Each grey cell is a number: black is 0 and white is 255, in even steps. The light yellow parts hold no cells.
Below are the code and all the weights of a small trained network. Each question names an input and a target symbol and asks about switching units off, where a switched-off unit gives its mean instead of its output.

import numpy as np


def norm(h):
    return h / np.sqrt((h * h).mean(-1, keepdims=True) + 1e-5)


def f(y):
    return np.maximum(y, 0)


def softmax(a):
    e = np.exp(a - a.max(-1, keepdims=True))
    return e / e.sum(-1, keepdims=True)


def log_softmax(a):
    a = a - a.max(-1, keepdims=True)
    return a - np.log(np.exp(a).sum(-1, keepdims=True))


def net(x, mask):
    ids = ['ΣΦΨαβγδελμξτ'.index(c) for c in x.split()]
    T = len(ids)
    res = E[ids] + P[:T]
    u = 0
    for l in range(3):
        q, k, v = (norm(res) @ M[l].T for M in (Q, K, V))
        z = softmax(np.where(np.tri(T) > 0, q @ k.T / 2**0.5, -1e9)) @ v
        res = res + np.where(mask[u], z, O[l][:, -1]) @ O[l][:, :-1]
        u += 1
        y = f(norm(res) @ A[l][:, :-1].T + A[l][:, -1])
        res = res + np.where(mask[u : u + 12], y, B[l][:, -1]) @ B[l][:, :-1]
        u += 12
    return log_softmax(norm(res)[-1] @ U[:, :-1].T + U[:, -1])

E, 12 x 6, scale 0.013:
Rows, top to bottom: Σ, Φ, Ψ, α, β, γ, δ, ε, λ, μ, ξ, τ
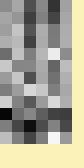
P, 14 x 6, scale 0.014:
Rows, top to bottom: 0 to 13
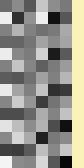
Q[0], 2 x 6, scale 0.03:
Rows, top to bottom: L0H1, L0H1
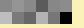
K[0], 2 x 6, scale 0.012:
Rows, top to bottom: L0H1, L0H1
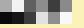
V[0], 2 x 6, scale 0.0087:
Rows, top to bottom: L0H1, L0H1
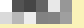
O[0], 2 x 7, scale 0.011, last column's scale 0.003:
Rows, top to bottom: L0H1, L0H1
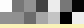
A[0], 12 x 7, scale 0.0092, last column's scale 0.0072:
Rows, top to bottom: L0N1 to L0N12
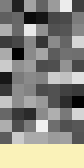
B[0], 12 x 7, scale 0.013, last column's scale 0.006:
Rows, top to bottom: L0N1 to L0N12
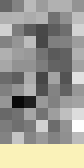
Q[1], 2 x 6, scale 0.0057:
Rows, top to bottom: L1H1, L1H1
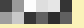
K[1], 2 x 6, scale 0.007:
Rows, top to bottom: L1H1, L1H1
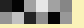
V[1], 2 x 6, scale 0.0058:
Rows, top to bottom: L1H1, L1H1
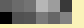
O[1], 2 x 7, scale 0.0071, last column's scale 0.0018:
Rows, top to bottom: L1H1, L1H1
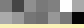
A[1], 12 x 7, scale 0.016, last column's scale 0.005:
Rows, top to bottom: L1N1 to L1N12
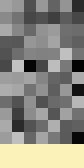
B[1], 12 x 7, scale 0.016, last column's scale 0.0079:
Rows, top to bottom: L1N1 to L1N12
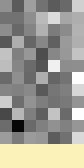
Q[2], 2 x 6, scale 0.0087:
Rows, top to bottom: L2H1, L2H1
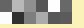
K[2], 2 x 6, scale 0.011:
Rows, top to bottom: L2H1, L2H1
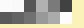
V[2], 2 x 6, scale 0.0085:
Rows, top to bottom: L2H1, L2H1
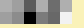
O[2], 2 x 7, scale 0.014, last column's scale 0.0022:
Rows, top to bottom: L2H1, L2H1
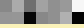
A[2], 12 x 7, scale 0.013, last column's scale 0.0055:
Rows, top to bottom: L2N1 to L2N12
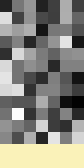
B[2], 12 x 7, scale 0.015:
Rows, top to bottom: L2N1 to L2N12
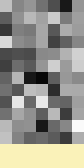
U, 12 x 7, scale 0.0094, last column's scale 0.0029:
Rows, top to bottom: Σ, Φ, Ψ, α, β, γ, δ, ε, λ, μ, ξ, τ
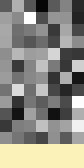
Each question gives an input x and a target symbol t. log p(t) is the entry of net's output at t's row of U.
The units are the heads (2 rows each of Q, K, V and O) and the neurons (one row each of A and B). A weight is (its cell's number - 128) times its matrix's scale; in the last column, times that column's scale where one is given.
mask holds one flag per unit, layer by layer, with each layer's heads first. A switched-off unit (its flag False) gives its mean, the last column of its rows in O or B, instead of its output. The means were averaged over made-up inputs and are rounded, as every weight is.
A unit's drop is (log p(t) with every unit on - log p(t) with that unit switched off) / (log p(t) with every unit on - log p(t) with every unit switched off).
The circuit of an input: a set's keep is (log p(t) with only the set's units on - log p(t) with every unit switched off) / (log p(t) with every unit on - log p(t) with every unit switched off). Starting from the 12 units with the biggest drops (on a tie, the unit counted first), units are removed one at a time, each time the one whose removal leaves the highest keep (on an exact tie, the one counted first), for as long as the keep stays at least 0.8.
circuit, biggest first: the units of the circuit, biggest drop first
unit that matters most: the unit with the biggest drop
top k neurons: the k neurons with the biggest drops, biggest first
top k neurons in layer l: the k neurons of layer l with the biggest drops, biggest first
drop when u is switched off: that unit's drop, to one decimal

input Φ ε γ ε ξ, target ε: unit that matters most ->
L2N9
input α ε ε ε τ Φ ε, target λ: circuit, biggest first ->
[L0H1 L1N11]
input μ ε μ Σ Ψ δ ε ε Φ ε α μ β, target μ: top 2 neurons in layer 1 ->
[L1N4 L1N10]
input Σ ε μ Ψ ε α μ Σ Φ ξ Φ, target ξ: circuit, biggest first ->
[L0H1 L2N11 L2N6]
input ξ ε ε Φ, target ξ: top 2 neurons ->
[L0N10 L2N11]
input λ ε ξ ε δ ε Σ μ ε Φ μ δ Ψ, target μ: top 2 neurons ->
[L2N1 L2N11]
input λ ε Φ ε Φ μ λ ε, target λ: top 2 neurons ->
[L1N11 L0N9]
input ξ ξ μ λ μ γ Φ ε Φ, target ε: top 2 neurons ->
[L0N2 L1N7]
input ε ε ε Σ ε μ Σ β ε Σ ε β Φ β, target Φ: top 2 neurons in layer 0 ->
[L0N10 L0N3]
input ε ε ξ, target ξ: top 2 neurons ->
[L0N2 L2N11]
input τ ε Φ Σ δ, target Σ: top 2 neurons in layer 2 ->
[L2N11 L2N10]
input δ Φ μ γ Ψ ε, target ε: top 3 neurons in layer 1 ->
[L1N7 L1N5 L1N2]
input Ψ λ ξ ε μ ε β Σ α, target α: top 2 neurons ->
[L1N6 L2N7]
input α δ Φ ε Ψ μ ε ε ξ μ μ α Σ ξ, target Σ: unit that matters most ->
L0H1
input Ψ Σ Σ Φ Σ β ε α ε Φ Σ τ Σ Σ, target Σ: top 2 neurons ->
[L2N11 L2N10]
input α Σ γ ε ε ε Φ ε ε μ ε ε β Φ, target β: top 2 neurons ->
[L1N2 L0N9]
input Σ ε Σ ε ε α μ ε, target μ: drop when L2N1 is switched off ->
0.2
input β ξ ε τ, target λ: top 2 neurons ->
[L2N12 L1N11]
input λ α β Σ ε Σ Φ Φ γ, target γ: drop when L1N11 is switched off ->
0.2
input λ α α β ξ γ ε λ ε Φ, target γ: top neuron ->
[L2N11]
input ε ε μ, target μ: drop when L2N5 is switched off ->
0.1
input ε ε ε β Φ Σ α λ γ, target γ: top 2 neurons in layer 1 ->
[L1N11 L1N3]
